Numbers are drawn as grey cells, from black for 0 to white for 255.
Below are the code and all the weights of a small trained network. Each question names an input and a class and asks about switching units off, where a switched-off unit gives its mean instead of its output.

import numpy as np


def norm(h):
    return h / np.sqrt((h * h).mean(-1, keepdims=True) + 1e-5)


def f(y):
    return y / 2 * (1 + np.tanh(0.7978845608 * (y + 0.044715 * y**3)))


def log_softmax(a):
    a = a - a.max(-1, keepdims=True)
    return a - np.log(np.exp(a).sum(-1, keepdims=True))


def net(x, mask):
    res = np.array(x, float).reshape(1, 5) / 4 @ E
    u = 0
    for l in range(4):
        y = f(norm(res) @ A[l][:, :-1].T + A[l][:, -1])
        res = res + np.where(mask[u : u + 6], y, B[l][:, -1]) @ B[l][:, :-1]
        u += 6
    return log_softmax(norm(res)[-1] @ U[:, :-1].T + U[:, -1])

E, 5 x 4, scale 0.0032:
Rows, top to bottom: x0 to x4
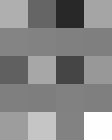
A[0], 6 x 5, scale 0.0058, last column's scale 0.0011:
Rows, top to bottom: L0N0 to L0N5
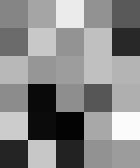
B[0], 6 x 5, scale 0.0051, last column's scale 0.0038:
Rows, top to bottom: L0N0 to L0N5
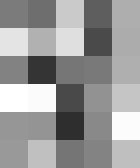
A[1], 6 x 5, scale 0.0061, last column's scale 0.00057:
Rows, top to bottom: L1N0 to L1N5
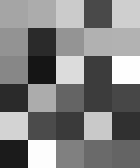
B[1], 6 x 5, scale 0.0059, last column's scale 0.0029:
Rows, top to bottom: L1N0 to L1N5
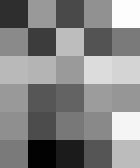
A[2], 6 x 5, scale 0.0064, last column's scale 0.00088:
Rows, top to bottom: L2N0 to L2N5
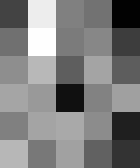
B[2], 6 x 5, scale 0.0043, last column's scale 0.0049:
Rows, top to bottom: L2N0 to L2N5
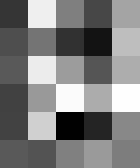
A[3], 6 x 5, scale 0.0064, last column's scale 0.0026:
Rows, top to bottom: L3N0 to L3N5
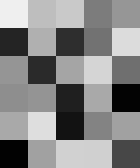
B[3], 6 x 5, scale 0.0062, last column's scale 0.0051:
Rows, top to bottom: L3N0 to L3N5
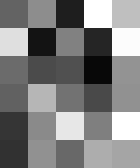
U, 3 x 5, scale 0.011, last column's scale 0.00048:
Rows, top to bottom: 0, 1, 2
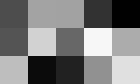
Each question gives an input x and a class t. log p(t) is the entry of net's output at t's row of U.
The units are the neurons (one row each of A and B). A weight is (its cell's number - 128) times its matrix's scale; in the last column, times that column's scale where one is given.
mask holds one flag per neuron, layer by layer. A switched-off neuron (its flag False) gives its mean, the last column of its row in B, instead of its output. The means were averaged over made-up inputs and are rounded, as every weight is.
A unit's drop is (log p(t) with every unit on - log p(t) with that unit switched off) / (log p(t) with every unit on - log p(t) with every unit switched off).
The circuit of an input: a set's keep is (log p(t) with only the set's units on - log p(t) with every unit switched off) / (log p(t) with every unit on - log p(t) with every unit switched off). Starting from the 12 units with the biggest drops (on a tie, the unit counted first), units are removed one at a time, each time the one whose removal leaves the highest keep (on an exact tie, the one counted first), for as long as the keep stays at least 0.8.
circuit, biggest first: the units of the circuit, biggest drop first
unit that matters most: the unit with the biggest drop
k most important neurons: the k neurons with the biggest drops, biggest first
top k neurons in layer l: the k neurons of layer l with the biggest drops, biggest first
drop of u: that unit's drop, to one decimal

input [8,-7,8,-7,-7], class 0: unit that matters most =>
L3N4
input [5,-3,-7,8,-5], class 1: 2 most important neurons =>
[L0N3 L3N1]
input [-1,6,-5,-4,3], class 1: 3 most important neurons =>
[L1N2 L3N1 L1N5]
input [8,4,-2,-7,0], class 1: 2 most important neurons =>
[L3N1 L0N4]
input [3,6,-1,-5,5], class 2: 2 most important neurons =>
[L0N3 L0N2]
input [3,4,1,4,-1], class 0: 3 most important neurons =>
[L0N4 L1N2 L0N1]
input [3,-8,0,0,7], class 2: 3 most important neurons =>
[L0N2 L0N3 L1N4]
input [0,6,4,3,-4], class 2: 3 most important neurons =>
[L1N2 L3N1 L1N5]
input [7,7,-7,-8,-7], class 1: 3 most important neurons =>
[L0N3 L3N1 L1N5]
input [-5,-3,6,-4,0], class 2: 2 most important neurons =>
[L1N5 L0N3]
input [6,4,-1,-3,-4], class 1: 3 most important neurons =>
[L0N3 L1N0 L2N1]
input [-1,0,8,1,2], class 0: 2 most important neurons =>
[L0N5 L0N1]
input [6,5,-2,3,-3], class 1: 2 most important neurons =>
[L0N3 L1N0]
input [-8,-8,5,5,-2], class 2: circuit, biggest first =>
[L1N5]
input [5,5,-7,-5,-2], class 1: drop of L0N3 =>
1.0
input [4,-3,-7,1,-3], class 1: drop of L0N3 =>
1.1
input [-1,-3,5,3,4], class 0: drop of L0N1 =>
0.7
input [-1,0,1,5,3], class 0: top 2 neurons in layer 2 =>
[L2N1 L2N3]
